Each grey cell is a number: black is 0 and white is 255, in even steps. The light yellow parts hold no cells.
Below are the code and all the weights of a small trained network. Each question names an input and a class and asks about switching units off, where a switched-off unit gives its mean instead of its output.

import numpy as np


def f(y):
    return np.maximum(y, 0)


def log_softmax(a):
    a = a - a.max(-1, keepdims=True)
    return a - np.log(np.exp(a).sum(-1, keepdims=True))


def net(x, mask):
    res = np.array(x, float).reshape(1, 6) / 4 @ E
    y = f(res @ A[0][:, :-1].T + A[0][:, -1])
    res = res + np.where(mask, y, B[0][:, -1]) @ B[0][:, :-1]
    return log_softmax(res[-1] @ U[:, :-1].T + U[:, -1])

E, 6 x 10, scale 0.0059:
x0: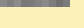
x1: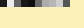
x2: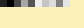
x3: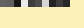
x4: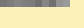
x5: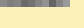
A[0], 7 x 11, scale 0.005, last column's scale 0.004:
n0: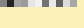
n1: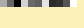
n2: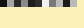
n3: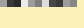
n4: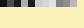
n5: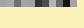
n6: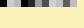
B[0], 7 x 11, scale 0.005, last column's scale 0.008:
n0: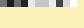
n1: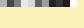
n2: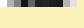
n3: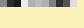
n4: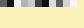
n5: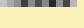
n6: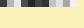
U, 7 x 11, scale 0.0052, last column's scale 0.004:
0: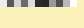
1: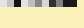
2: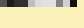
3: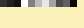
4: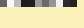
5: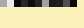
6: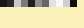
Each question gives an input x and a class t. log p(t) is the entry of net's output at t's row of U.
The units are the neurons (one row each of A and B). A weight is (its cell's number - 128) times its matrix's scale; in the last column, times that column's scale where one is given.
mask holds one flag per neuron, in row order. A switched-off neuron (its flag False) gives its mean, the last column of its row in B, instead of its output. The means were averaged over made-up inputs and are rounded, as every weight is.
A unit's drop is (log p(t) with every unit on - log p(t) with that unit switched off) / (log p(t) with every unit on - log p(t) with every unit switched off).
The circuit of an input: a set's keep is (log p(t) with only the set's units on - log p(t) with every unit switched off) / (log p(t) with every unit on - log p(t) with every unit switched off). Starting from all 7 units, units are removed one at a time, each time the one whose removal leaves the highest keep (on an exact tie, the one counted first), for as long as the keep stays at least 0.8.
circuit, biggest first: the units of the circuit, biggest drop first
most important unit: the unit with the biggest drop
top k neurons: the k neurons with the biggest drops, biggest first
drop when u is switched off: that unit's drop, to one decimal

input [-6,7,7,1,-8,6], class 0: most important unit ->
n2
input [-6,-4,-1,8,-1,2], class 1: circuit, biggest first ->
n1; n0
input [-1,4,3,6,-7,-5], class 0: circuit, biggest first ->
n4; n2
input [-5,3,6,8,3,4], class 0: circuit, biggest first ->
n2; n4
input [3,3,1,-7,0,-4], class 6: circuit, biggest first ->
n6; n2
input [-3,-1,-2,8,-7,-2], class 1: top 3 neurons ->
n1; n3; n6
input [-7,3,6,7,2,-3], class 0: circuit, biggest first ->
n2; n4
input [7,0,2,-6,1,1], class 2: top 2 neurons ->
n0; n4
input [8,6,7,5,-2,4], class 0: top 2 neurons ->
n4; n2
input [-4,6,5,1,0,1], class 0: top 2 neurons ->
n2; n4
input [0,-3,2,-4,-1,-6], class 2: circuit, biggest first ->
n0; n2; n4
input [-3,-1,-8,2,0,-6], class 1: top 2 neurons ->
n4; n6
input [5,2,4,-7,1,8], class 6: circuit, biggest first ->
n6; n1
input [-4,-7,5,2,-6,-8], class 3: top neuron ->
n3
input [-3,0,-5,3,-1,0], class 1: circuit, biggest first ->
n6; n4
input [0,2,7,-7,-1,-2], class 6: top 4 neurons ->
n6; n4; n3; n1
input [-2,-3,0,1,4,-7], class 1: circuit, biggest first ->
n4; n6
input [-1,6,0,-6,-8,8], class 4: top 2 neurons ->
n4; n0
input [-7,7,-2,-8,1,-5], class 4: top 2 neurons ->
n4; n0
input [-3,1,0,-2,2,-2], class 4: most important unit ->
n4
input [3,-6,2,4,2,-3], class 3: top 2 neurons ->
n3; n2
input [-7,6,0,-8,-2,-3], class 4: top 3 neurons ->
n4; n0; n3
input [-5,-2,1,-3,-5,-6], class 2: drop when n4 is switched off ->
0.2
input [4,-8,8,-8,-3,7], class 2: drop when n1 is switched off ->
0.0
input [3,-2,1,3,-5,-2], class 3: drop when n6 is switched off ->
0.1
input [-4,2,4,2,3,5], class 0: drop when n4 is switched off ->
0.4
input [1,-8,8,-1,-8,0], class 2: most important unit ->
n0
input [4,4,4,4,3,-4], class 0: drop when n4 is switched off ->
0.5
